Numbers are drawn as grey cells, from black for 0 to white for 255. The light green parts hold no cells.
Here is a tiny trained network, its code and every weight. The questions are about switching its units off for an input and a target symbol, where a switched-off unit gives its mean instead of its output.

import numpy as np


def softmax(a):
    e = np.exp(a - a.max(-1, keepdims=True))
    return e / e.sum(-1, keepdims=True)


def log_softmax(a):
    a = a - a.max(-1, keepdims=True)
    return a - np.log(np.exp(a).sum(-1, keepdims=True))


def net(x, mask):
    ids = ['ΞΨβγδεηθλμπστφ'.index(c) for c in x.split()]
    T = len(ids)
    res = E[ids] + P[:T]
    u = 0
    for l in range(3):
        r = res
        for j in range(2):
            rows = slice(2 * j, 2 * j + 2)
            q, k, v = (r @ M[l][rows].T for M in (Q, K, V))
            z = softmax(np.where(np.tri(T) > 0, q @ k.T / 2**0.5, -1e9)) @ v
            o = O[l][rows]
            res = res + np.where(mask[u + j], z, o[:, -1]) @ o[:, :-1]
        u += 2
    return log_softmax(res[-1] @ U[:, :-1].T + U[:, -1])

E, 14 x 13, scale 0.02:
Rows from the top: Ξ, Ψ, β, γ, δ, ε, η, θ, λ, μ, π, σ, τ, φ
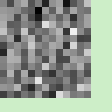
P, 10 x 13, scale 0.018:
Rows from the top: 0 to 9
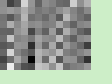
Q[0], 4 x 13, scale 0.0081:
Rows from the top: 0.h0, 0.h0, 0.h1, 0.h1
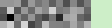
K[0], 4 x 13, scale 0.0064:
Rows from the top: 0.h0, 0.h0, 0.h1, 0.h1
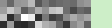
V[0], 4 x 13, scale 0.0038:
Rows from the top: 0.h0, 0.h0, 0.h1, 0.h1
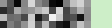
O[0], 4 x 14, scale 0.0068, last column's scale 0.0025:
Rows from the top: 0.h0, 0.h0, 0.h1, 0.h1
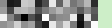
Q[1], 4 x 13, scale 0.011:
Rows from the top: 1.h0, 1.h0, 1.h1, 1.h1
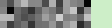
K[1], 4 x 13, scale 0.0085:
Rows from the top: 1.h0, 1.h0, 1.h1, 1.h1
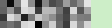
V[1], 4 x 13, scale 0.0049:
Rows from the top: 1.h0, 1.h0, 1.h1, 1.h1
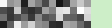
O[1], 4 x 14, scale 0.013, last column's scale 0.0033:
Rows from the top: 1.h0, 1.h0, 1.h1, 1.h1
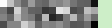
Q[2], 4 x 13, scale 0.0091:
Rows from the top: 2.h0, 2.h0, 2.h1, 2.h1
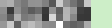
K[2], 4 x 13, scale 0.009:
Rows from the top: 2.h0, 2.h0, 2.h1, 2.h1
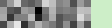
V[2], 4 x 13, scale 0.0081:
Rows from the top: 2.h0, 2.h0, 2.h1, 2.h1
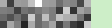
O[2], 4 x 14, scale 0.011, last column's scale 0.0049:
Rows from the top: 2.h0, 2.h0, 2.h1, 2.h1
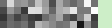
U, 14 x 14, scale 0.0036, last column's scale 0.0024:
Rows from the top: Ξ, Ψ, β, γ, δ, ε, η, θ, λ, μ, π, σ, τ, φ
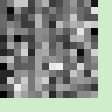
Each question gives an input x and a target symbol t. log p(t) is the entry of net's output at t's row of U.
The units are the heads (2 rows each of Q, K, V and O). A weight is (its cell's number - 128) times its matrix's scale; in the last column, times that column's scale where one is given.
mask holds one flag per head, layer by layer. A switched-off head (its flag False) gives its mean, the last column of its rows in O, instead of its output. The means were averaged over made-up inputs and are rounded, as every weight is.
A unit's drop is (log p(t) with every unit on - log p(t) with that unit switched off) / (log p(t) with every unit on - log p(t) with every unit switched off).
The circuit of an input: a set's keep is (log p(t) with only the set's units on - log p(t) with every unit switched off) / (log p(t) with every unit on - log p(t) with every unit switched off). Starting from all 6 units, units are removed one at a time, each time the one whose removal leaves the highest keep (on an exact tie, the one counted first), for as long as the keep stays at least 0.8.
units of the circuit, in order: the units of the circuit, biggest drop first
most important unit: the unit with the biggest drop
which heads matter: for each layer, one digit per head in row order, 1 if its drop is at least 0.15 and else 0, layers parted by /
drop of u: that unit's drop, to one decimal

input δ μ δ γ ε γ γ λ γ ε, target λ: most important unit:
1.h0
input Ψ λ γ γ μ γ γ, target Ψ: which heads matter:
00 / 00 / 10
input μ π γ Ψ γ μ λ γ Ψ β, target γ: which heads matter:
11 / 11 / 00
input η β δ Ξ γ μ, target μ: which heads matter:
00 / 01 / 00
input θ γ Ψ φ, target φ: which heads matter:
00 / 11 / 00
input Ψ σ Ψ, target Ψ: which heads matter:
00 / 00 / 10
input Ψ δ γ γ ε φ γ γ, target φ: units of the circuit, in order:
(0.h1, 1.h0, 1.h1)
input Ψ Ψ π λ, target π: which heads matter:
00 / 10 / 10
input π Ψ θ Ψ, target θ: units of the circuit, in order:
(2.h1, 1.h1)
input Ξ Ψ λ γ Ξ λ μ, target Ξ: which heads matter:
00 / 01 / 10
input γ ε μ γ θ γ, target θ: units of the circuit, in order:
(2.h1, 0.h0)
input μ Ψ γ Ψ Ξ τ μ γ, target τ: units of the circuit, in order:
(0.h1, 2.h1, 1.h0)
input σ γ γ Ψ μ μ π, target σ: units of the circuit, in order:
(2.h0, 0.h0, 1.h0)
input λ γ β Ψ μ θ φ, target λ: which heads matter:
10 / 10 / 00
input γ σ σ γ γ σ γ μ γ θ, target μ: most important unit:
1.h1
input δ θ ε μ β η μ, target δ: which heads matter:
00 / 00 / 01
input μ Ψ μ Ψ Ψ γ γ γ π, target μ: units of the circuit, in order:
(1.h1, 2.h1)
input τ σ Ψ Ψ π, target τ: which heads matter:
00 / 10 / 01
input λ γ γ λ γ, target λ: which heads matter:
00 / 10 / 00
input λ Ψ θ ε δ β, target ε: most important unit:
0.h1
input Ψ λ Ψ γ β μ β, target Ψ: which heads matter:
00 / 00 / 10
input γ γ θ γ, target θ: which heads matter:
00 / 00 / 01
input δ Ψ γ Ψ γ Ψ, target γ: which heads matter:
01 / 11 / 00
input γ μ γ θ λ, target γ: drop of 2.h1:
0.0
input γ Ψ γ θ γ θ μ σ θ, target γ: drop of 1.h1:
0.2
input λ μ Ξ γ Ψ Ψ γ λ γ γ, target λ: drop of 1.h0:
0.5
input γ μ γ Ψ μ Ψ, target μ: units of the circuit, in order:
(1.h1)
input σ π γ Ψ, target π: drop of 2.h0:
0.4
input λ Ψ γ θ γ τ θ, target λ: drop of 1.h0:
0.7
